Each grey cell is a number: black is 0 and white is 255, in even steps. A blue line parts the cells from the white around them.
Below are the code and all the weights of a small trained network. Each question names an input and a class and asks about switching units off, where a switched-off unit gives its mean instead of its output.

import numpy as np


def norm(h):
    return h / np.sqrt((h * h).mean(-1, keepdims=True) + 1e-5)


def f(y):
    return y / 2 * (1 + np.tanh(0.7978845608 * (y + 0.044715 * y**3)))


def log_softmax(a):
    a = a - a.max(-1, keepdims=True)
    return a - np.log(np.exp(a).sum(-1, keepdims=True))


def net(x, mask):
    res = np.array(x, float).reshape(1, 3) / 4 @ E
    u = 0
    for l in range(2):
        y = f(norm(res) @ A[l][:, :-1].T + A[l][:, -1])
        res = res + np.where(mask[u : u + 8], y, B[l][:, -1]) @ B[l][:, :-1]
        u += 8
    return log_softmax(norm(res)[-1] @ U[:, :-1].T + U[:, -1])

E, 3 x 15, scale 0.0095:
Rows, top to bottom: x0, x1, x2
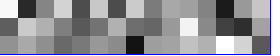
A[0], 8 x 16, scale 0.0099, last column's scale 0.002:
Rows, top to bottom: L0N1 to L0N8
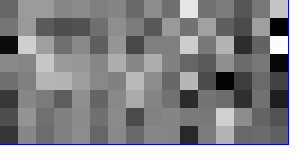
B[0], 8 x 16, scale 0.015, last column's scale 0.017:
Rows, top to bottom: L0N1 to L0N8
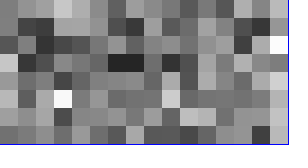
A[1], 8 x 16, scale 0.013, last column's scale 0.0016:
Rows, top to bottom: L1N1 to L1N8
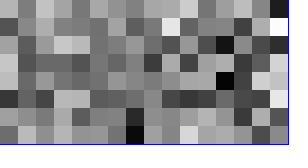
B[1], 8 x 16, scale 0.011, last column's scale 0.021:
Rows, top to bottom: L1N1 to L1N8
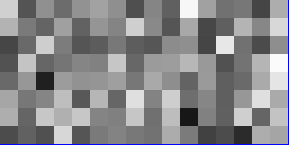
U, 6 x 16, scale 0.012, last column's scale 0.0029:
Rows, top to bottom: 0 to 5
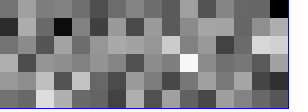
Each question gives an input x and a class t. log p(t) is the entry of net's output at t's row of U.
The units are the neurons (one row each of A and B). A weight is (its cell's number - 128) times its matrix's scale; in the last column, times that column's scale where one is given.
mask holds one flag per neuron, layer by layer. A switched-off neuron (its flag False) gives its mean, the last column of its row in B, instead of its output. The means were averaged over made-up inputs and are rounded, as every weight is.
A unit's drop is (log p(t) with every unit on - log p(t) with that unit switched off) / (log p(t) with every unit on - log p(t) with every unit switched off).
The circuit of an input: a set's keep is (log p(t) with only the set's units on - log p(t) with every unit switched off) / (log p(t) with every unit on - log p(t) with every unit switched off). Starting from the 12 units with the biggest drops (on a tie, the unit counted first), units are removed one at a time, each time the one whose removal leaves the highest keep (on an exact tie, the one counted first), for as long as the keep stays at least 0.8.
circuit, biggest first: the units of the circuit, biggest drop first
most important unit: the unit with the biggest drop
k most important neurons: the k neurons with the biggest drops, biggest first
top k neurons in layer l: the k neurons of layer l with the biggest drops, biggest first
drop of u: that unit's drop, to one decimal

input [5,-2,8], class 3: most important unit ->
L0N3
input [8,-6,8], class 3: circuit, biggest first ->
L0N3, L1N1
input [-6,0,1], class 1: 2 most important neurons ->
L0N7, L0N8
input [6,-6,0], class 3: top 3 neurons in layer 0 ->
L0N3, L0N5, L0N8
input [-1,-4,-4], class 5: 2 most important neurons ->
L0N3, L1N3
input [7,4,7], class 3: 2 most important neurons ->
L0N3, L1N1
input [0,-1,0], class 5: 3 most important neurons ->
L0N5, L0N3, L1N5
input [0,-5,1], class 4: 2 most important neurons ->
L0N3, L0N5
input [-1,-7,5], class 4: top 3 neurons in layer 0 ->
L0N3, L0N8, L0N6
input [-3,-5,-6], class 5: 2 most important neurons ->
L0N3, L1N3
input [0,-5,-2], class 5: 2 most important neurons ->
L0N3, L0N5
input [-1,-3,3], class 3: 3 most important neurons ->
L0N3, L0N7, L0N5
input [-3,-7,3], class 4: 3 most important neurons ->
L0N3, L0N8, L1N4
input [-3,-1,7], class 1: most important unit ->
L0N6
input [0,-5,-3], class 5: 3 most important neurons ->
L0N3, L0N5, L1N3
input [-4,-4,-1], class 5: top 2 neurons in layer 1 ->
L1N5, L1N3
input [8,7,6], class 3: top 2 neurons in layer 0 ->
L0N3, L0N1
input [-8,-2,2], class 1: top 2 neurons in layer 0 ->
L0N7, L0N8
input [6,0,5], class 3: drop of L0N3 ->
1.1
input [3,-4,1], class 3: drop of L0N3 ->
1.1
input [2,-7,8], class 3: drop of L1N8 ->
0.0
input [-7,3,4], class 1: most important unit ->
L0N7
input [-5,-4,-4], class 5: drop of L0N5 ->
0.1
